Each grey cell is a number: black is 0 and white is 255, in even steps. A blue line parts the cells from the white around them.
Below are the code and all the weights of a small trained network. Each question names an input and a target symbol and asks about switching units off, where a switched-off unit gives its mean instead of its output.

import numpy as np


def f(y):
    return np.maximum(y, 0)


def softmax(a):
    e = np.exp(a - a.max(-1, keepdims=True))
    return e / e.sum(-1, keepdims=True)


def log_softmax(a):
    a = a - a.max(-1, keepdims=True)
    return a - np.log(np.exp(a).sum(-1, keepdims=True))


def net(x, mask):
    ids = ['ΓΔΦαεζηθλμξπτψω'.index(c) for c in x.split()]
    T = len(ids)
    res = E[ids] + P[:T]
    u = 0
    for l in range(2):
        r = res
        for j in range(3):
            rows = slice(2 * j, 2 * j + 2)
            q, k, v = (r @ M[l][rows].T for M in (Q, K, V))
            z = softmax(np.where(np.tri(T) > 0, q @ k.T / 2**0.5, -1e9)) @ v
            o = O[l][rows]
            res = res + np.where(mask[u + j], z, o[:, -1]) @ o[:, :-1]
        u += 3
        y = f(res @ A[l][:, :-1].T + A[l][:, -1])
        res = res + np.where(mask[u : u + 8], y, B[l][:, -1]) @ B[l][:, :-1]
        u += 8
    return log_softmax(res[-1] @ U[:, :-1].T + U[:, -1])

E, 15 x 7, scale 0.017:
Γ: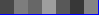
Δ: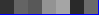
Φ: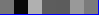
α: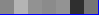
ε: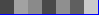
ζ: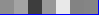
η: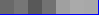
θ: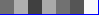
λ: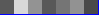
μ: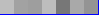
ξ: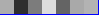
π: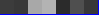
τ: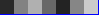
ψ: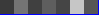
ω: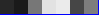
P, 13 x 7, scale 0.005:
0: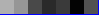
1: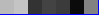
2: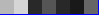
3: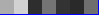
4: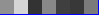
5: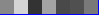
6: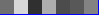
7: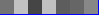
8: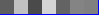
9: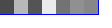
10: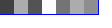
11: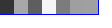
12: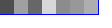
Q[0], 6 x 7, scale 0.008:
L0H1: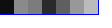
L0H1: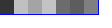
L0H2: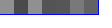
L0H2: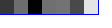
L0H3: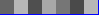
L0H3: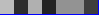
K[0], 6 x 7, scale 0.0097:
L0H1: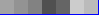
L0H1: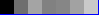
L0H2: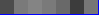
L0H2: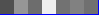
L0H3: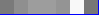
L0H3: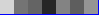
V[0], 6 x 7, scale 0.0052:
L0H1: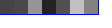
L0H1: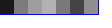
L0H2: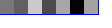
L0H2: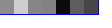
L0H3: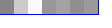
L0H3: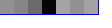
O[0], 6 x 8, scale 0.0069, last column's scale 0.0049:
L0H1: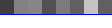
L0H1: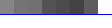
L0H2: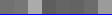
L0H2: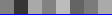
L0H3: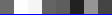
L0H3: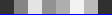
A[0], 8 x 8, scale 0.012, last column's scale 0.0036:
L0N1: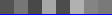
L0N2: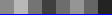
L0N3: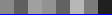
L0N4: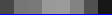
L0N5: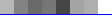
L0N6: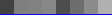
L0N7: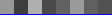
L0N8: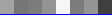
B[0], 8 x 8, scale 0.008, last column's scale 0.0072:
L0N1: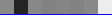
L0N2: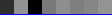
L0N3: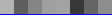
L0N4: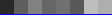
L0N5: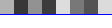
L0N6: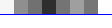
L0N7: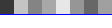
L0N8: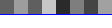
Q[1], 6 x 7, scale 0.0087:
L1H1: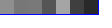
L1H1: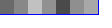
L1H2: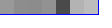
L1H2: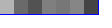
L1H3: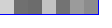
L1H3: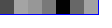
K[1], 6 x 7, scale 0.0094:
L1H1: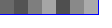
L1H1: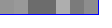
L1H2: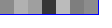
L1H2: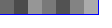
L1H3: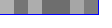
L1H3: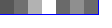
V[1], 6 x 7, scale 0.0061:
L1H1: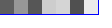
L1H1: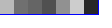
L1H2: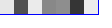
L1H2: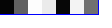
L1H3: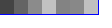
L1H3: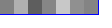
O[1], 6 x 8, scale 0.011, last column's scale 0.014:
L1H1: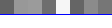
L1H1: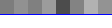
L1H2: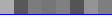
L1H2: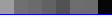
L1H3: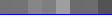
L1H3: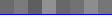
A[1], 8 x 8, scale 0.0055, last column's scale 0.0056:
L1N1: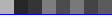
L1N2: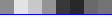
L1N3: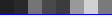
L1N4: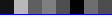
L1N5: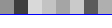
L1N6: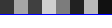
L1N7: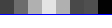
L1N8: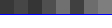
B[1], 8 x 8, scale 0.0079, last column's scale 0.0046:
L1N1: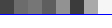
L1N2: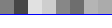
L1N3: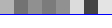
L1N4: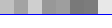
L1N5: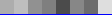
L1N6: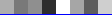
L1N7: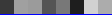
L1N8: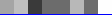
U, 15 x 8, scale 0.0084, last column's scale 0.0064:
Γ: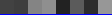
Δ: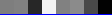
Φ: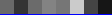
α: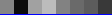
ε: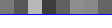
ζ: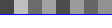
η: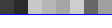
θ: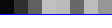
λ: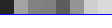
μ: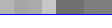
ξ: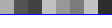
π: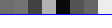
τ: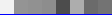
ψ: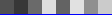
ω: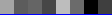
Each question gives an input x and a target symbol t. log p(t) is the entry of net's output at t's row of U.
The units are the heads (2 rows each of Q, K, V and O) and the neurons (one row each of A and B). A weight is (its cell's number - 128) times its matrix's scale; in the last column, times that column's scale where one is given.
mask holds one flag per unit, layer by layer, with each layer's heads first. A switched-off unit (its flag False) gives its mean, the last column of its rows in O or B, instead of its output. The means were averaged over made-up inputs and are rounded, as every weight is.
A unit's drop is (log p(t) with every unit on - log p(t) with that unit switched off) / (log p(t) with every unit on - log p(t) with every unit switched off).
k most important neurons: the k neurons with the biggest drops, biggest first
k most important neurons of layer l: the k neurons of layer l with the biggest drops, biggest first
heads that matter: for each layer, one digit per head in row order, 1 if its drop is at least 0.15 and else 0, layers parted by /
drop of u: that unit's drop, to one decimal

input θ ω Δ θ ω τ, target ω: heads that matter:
000 / 100
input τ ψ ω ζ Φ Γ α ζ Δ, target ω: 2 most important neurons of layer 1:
(L1N6, L1N8)
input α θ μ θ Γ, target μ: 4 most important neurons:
(L0N1, L0N5, L1N2, L1N1)
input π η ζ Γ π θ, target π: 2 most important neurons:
(L0N5, L0N4)
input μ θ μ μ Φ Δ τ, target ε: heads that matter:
100 / 000
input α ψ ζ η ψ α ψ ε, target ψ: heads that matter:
001 / 000
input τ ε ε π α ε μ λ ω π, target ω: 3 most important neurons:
(L0N4, L0N6, L0N7)
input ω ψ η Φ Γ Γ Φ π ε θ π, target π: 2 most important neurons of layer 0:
(L0N6, L0N5)
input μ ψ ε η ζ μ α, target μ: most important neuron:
(L1N4)
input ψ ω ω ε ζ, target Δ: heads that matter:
010 / 000
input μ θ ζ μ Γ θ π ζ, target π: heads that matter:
001 / 110
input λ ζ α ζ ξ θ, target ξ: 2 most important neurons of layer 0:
(L0N5, L0N1)
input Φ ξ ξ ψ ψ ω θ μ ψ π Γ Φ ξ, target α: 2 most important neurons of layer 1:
(L1N1, L1N8)
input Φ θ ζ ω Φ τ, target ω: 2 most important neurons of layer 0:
(L0N5, L0N6)
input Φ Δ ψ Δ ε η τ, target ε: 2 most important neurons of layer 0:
(L0N6, L0N5)
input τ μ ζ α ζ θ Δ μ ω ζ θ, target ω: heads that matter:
001 / 100
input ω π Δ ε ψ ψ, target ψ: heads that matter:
111 / 110
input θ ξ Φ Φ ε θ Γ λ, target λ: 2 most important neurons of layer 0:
(L0N5, L0N7)
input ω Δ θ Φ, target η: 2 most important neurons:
(L0N7, L1N8)
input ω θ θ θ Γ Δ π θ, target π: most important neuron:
(L0N5)
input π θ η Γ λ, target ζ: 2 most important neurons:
(L0N2, L0N5)
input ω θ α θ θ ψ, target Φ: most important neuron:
(L1N3)
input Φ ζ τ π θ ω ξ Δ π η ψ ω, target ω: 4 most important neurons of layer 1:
(L1N6, L1N8, L1N3, L1N4)
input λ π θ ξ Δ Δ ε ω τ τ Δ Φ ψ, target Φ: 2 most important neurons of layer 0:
(L0N1, L0N2)
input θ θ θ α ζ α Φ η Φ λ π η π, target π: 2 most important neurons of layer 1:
(L1N6, L1N8)
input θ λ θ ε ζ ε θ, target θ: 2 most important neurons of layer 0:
(L0N5, L0N1)
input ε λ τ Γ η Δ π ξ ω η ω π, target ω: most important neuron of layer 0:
(L0N4)
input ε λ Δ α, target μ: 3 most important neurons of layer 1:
(L1N2, L1N1, L1N4)
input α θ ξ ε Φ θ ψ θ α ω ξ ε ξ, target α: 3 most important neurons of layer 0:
(L0N5, L0N1, L0N6)
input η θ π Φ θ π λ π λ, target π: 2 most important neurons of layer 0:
(L0N2, L0N4)
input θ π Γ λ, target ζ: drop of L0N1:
0.2
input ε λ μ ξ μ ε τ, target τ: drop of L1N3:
0.2
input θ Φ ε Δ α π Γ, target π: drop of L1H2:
0.1
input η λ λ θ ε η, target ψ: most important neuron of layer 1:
(L1N1)
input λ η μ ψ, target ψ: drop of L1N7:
0.0
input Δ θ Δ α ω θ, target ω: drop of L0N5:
0.6
